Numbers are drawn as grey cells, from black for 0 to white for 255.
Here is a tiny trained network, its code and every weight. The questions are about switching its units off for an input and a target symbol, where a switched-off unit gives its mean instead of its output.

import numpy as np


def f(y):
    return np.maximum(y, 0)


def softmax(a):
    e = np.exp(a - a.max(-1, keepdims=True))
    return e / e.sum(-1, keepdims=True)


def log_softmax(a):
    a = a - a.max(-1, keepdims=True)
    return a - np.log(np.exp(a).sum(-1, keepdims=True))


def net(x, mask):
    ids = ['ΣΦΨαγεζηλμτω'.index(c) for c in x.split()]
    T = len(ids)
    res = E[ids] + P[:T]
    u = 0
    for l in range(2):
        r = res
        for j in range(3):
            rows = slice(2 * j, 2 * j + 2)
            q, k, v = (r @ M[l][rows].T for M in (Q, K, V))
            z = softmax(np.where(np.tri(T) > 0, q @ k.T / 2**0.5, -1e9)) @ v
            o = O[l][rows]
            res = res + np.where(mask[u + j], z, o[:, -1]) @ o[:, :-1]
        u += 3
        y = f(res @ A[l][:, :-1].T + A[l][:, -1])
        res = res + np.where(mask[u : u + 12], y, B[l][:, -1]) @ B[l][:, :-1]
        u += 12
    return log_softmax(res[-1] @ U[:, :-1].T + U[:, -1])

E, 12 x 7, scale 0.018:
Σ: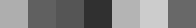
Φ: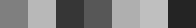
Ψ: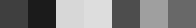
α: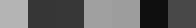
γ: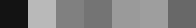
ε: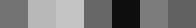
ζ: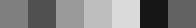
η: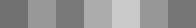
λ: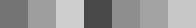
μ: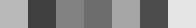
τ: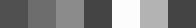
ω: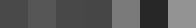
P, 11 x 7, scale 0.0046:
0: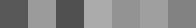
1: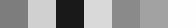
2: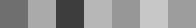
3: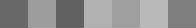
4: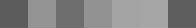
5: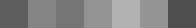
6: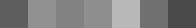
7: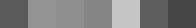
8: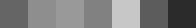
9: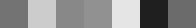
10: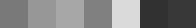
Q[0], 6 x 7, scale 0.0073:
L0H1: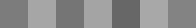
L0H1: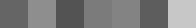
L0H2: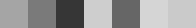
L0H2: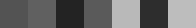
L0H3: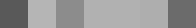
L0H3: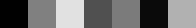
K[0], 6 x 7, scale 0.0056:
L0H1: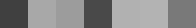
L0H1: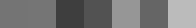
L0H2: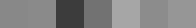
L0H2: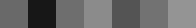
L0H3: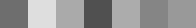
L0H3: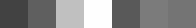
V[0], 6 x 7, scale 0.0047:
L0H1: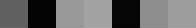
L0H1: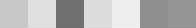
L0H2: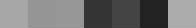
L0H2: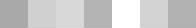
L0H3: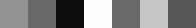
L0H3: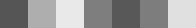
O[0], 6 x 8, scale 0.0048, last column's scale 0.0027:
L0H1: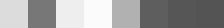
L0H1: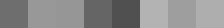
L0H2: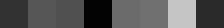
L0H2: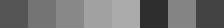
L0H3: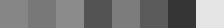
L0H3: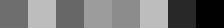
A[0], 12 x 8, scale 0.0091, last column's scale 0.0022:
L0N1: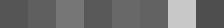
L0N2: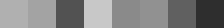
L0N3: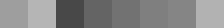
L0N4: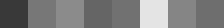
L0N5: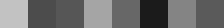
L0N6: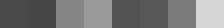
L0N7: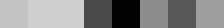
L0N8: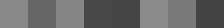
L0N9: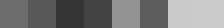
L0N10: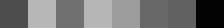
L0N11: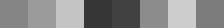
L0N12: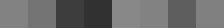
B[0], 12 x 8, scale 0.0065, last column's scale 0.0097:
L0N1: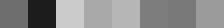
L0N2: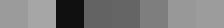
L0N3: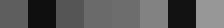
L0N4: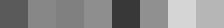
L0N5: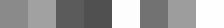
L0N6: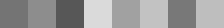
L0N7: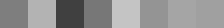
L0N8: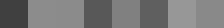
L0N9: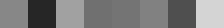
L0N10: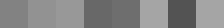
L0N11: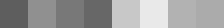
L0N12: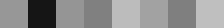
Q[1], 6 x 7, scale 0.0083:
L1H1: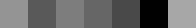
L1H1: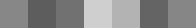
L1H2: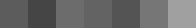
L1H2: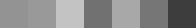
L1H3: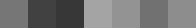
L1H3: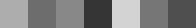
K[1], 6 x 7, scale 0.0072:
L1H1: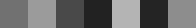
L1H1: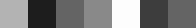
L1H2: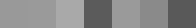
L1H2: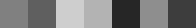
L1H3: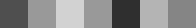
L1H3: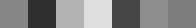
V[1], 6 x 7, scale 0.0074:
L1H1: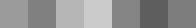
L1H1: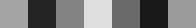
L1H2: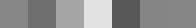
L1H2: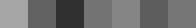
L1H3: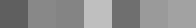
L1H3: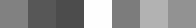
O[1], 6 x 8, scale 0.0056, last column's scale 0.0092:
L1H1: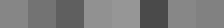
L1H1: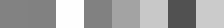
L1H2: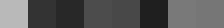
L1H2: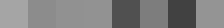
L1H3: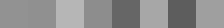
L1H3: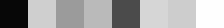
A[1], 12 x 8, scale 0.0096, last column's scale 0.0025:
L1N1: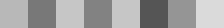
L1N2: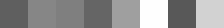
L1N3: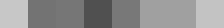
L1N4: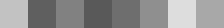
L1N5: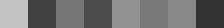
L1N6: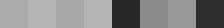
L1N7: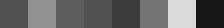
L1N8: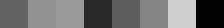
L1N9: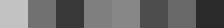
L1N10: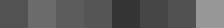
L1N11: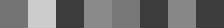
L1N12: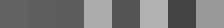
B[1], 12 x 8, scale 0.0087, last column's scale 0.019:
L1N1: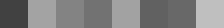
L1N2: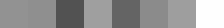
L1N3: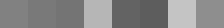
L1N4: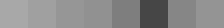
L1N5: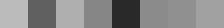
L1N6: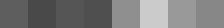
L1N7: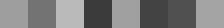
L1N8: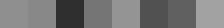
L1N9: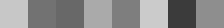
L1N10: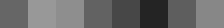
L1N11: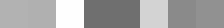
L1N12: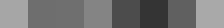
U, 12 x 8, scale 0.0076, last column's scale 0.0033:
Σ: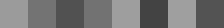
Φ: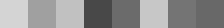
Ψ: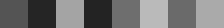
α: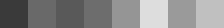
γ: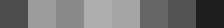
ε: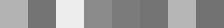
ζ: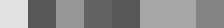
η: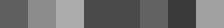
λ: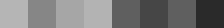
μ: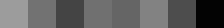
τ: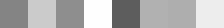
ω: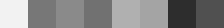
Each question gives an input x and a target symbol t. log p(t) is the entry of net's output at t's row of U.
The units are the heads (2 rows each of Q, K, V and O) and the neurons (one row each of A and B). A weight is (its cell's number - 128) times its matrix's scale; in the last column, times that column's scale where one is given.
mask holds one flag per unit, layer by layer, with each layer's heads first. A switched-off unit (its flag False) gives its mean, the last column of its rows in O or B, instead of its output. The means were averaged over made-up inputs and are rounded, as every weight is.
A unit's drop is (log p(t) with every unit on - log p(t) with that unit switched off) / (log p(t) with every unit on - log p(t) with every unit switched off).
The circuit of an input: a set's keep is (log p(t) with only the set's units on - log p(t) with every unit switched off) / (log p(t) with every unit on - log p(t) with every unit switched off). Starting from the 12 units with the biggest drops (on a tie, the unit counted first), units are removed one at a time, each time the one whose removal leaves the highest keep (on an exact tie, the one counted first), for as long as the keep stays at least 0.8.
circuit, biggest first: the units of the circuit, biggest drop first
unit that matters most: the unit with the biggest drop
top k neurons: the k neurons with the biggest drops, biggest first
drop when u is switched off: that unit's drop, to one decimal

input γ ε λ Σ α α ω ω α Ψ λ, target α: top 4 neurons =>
[L0N11 L0N7 L1N12 L1N5]
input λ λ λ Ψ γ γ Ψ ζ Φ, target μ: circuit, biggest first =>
[L1H2 L1N12 L0N5]
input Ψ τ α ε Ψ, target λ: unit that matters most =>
L0H1
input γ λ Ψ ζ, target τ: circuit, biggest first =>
[L1H3 L0N6]
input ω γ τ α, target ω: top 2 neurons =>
[L1N9 L0N6]
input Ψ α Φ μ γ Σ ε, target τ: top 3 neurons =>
[L0N7 L0N11 L0N9]
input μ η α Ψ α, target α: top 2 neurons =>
[L0N5 L0N6]
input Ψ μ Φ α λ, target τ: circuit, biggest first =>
[L0N11 L1N2 L0N5]
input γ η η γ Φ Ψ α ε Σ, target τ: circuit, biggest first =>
[L1H3 L1N2]
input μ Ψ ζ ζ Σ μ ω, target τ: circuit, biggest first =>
[L1H3 L0N6]
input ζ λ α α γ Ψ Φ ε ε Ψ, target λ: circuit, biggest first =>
[L1H3 L1N12 L0N5]
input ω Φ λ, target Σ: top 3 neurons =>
[L1N8 L1N7 L0N11]
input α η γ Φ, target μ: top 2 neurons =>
[L0N3 L0N12]
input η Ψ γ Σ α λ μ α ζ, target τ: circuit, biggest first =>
[L1H3]
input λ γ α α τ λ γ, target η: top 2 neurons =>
[L1N7 L0N5]
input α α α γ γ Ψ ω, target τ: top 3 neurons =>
[L0N6 L1N2 L1N7]
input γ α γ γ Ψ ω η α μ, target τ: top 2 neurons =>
[L1N7 L0N6]
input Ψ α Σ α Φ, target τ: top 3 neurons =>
[L0N2 L1N2 L0N9]
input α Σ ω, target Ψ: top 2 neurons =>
[L0N9 L0N1]
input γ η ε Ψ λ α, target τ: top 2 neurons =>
[L0N6 L0N2]
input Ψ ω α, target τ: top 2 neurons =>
[L0N2 L0N6]
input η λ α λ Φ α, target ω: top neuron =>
[L1N9]
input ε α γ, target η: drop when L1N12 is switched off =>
0.1
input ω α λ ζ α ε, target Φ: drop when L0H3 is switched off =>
0.0
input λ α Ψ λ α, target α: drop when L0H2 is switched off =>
-0.1
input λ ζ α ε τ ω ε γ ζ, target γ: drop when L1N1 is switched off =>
0.5
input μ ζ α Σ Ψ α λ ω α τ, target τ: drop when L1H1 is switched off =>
0.2
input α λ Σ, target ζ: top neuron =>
[L0N12]
